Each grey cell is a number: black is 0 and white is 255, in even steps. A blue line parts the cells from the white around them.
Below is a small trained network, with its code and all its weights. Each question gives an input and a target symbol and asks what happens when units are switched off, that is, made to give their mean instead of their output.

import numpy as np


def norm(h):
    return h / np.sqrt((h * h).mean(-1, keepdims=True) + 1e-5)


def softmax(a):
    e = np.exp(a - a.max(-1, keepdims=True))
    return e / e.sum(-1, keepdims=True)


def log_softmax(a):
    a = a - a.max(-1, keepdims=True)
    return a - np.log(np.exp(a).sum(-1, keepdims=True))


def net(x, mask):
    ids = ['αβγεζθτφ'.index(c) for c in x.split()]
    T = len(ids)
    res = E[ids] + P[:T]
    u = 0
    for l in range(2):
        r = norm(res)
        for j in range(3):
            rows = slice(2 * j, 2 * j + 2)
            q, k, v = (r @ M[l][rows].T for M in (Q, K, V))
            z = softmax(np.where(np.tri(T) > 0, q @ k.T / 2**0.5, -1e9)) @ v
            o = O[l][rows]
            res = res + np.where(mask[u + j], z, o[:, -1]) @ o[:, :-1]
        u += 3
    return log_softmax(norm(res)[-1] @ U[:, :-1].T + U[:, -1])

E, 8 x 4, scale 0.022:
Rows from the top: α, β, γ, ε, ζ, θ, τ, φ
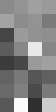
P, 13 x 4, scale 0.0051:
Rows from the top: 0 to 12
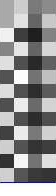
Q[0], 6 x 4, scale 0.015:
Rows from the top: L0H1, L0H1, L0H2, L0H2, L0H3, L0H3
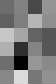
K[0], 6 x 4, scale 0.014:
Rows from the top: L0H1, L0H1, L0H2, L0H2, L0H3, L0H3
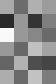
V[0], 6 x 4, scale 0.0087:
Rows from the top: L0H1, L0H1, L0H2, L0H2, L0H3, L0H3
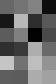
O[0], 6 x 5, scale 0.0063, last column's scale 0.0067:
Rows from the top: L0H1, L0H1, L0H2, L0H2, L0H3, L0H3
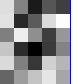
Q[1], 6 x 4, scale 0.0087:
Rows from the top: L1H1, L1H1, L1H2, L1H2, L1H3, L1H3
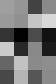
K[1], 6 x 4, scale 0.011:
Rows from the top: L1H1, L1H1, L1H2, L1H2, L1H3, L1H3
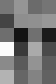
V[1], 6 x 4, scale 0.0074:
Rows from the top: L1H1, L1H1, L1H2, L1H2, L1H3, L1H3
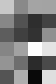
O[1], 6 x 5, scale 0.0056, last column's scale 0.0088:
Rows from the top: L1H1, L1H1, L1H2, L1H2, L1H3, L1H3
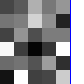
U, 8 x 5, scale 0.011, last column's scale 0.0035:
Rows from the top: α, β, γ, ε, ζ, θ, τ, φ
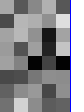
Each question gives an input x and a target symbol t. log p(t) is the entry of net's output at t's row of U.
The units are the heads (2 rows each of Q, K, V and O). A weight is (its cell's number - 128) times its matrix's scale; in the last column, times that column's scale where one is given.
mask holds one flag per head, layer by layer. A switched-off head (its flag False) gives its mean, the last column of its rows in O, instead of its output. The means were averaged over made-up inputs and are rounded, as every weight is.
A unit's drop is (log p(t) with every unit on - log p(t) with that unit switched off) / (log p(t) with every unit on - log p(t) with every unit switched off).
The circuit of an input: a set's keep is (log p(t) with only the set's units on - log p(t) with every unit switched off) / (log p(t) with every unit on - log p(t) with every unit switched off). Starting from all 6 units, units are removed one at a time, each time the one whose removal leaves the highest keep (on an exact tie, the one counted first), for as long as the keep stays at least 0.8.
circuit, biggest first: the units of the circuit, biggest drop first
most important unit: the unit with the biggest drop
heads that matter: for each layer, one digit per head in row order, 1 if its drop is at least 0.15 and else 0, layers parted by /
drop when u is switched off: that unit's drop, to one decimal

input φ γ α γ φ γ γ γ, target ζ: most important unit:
L0H2
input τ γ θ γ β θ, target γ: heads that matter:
110 / 000
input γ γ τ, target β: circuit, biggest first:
[L1H2 L0H3]
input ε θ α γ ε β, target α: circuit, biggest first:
[L0H2 L1H3]
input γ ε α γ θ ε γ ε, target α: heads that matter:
100 / 000
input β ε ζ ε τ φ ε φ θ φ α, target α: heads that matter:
010 / 000
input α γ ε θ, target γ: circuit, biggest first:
[L0H1 L0H2]
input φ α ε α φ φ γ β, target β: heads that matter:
010 / 000
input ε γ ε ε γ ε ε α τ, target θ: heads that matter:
110 / 010
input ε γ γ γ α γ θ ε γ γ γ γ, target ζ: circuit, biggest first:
[L0H1 L0H2]
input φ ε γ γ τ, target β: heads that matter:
000 / 010
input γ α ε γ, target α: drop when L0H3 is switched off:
0.4
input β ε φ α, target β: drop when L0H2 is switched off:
0.3
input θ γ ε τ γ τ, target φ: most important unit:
L0H1
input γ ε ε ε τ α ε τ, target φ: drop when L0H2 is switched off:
0.3
